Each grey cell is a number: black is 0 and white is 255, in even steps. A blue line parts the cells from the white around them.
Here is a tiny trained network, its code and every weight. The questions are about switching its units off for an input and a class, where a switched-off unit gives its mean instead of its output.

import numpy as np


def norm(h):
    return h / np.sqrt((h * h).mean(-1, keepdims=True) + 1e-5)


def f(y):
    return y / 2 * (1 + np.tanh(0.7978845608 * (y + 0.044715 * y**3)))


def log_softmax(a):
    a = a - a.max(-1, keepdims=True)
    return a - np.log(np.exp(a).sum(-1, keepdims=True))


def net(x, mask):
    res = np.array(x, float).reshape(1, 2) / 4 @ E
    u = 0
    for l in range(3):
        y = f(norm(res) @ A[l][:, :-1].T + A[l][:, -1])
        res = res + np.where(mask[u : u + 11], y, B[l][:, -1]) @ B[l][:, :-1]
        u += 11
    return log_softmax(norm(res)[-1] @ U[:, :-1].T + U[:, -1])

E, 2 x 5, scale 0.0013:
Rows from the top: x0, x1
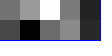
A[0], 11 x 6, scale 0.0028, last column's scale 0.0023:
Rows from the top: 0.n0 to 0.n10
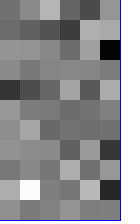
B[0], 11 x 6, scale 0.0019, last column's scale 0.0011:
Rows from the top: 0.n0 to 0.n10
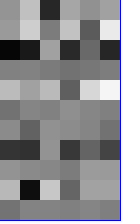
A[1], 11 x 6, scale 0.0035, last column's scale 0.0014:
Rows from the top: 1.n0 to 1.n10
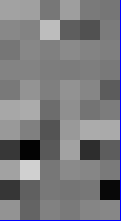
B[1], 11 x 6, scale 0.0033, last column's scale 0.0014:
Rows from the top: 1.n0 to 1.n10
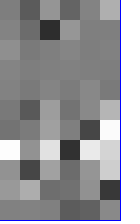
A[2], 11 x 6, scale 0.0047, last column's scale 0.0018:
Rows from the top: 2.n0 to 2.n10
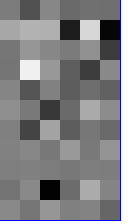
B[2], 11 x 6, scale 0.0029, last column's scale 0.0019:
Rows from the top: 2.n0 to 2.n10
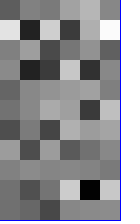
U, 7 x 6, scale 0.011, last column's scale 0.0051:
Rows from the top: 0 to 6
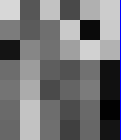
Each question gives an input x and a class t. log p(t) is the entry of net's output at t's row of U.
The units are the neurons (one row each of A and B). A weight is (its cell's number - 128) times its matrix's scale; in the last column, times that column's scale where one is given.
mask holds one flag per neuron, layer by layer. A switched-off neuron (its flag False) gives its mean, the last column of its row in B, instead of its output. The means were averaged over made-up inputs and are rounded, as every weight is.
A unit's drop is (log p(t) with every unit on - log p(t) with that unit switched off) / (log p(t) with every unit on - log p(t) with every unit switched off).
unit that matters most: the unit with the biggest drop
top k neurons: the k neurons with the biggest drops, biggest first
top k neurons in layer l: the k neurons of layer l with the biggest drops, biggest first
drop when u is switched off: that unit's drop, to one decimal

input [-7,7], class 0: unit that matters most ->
1.n7
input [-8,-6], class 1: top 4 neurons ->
1.n7, 2.n9, 0.n4, 2.n5
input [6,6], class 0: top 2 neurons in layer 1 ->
1.n7, 1.n6
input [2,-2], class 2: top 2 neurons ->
1.n7, 2.n1
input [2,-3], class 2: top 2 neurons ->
1.n7, 0.n4
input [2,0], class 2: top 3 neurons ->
1.n7, 1.n8, 2.n1
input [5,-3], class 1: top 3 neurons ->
1.n7, 2.n3, 2.n1
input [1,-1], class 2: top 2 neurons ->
0.n0, 1.n7
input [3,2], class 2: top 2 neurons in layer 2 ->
2.n1, 2.n9
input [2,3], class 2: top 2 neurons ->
0.n4, 2.n1
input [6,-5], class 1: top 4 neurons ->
1.n7, 2.n3, 0.n4, 1.n1
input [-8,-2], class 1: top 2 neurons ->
1.n7, 2.n9
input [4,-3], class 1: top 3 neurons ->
1.n7, 0.n4, 2.n3
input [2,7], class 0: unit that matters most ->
1.n7
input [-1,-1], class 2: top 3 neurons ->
1.n7, 2.n1, 2.n9
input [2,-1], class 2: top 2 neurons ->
1.n7, 2.n1
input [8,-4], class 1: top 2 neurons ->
1.n7, 2.n3
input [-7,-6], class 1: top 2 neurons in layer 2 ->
2.n9, 2.n5
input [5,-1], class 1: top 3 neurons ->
1.n7, 2.n3, 2.n1
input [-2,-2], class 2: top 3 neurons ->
1.n7, 2.n1, 0.n4
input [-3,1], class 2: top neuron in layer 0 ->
0.n0
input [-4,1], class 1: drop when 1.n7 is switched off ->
1.9
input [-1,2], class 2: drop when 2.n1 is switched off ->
0.2
